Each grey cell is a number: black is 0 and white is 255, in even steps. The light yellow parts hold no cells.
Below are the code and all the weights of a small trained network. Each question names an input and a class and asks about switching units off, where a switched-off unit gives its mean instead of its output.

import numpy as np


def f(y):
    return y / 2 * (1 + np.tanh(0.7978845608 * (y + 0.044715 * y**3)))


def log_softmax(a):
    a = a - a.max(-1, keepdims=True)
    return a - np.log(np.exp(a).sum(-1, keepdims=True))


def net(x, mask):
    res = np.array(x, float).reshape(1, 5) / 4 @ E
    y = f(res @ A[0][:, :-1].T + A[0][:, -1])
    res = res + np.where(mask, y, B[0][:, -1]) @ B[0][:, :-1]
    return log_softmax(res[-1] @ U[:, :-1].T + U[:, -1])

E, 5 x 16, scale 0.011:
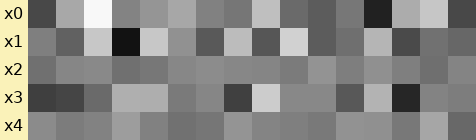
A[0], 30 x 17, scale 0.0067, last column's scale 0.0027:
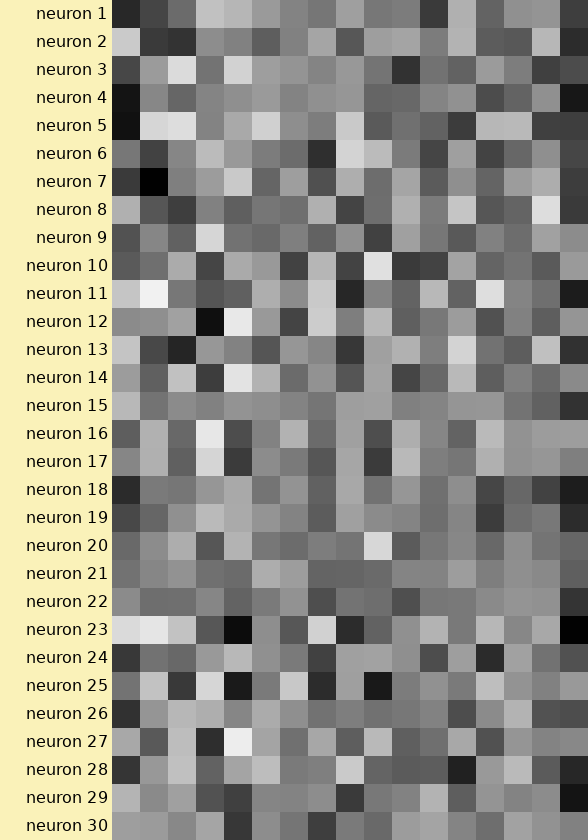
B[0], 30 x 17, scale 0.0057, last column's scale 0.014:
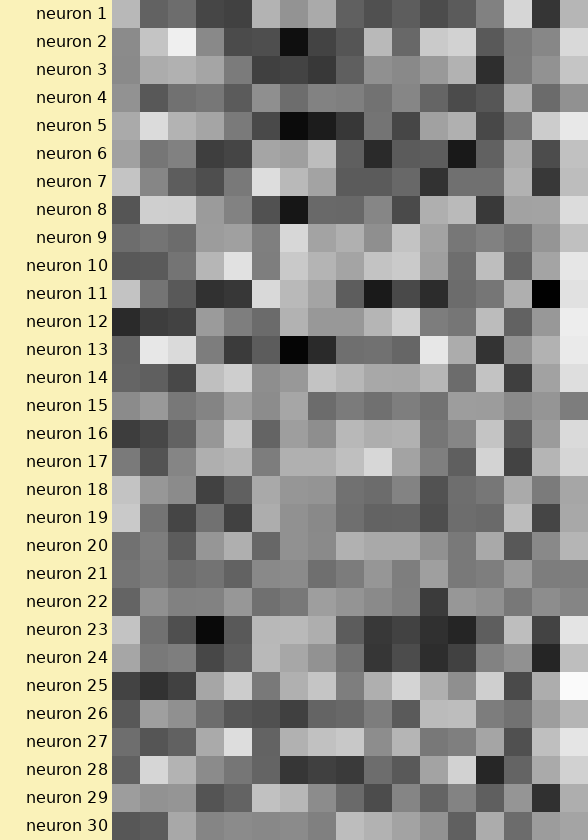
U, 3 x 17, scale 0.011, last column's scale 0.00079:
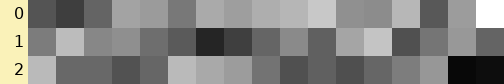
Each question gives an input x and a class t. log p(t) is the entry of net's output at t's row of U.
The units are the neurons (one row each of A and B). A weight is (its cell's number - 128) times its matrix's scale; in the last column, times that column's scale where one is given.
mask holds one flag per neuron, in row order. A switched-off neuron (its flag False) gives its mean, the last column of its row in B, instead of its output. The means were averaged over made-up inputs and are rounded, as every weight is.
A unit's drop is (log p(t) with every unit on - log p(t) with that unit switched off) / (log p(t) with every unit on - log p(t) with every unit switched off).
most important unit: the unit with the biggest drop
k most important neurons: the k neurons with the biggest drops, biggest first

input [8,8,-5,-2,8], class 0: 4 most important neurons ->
neuron 12; neuron 10; neuron 27; neuron 14
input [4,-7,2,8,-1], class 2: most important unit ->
neuron 7
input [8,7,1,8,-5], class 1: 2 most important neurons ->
neuron 5; neuron 28
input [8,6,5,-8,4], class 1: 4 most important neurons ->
neuron 5; neuron 28; neuron 3; neuron 26
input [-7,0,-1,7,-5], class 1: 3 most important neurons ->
neuron 13; neuron 2; neuron 8
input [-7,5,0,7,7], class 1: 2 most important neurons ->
neuron 13; neuron 2
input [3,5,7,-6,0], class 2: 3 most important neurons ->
neuron 11; neuron 23; neuron 25
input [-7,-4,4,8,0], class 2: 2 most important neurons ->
neuron 7; neuron 6
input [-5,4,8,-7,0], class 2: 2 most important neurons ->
neuron 23; neuron 11
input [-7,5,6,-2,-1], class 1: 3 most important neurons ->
neuron 13; neuron 2; neuron 8
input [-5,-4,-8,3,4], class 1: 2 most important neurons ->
neuron 13; neuron 2
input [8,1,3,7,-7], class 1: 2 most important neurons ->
neuron 5; neuron 28
